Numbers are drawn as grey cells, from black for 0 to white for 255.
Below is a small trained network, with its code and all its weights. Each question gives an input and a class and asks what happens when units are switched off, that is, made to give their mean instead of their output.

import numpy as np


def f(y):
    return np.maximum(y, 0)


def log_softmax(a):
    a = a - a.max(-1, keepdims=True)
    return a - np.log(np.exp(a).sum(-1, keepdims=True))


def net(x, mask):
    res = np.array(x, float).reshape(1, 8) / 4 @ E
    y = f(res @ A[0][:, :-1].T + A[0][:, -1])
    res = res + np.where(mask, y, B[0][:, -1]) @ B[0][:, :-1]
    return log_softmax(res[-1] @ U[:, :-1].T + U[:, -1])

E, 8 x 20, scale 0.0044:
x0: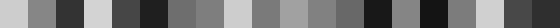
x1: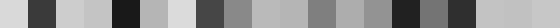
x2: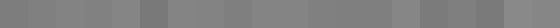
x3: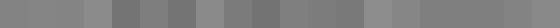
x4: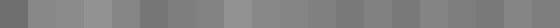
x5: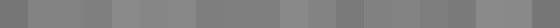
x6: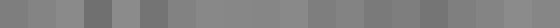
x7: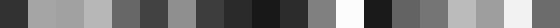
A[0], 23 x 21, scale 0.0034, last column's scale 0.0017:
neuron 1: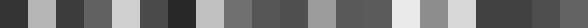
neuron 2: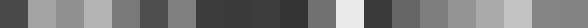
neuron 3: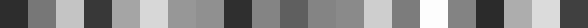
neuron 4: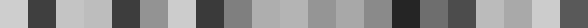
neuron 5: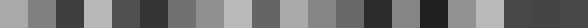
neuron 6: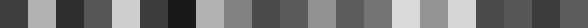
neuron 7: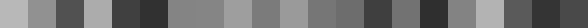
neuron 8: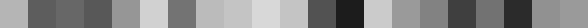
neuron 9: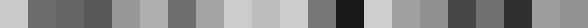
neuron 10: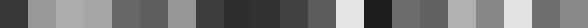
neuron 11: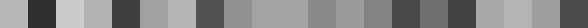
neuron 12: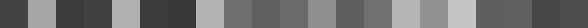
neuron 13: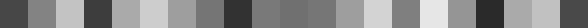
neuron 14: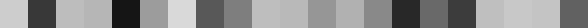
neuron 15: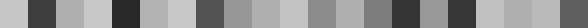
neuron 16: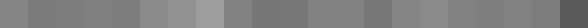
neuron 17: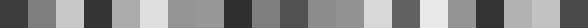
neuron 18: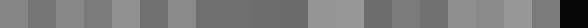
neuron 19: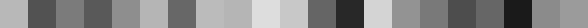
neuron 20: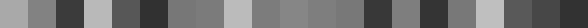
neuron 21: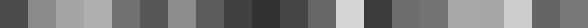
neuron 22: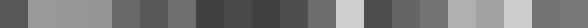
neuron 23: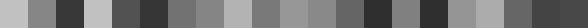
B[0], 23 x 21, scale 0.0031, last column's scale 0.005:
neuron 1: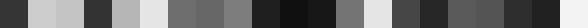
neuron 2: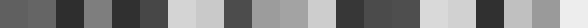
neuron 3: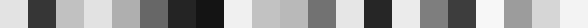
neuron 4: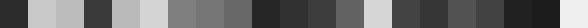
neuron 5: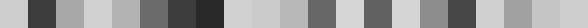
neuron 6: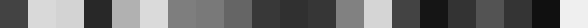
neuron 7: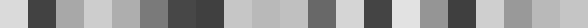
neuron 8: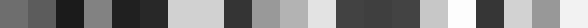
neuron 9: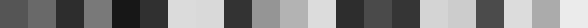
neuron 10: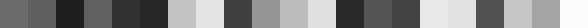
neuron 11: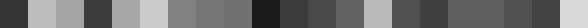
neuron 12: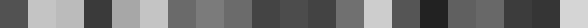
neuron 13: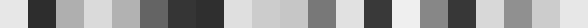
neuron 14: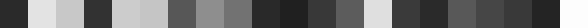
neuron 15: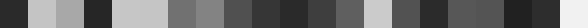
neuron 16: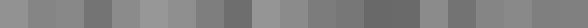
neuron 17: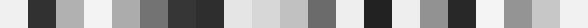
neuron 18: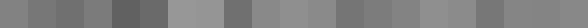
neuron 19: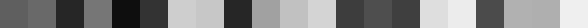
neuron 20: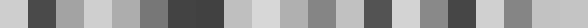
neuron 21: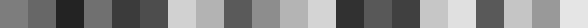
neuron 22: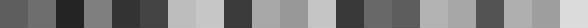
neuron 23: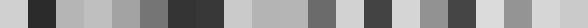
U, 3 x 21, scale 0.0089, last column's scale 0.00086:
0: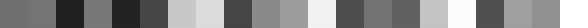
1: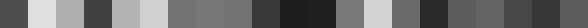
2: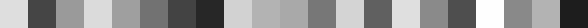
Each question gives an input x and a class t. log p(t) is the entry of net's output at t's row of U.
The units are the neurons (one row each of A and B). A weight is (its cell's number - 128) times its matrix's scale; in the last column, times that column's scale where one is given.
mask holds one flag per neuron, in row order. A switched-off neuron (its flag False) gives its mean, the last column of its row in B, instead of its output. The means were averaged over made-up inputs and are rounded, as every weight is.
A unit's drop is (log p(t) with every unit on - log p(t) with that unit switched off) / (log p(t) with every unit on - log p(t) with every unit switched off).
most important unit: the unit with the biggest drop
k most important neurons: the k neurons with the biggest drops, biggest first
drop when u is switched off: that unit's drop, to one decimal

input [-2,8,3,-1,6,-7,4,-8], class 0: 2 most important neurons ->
[neuron 8; neuron 19]
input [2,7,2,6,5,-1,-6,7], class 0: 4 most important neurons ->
[neuron 10; neuron 2; neuron 21; neuron 22]
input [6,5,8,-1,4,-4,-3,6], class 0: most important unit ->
neuron 10
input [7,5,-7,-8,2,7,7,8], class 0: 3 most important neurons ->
[neuron 10; neuron 2; neuron 21]
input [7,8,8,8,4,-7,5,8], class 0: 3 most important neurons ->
[neuron 10; neuron 2; neuron 21]
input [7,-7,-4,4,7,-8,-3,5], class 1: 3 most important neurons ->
[neuron 1; neuron 6; neuron 12]
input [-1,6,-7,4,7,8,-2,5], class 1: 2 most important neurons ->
[neuron 14; neuron 4]
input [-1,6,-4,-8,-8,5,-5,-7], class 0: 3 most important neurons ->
[neuron 8; neuron 19; neuron 9]
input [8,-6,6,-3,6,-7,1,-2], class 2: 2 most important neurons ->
[neuron 5; neuron 23]
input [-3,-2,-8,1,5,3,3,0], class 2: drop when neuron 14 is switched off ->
0.3
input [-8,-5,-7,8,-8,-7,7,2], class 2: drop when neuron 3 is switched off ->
0.1
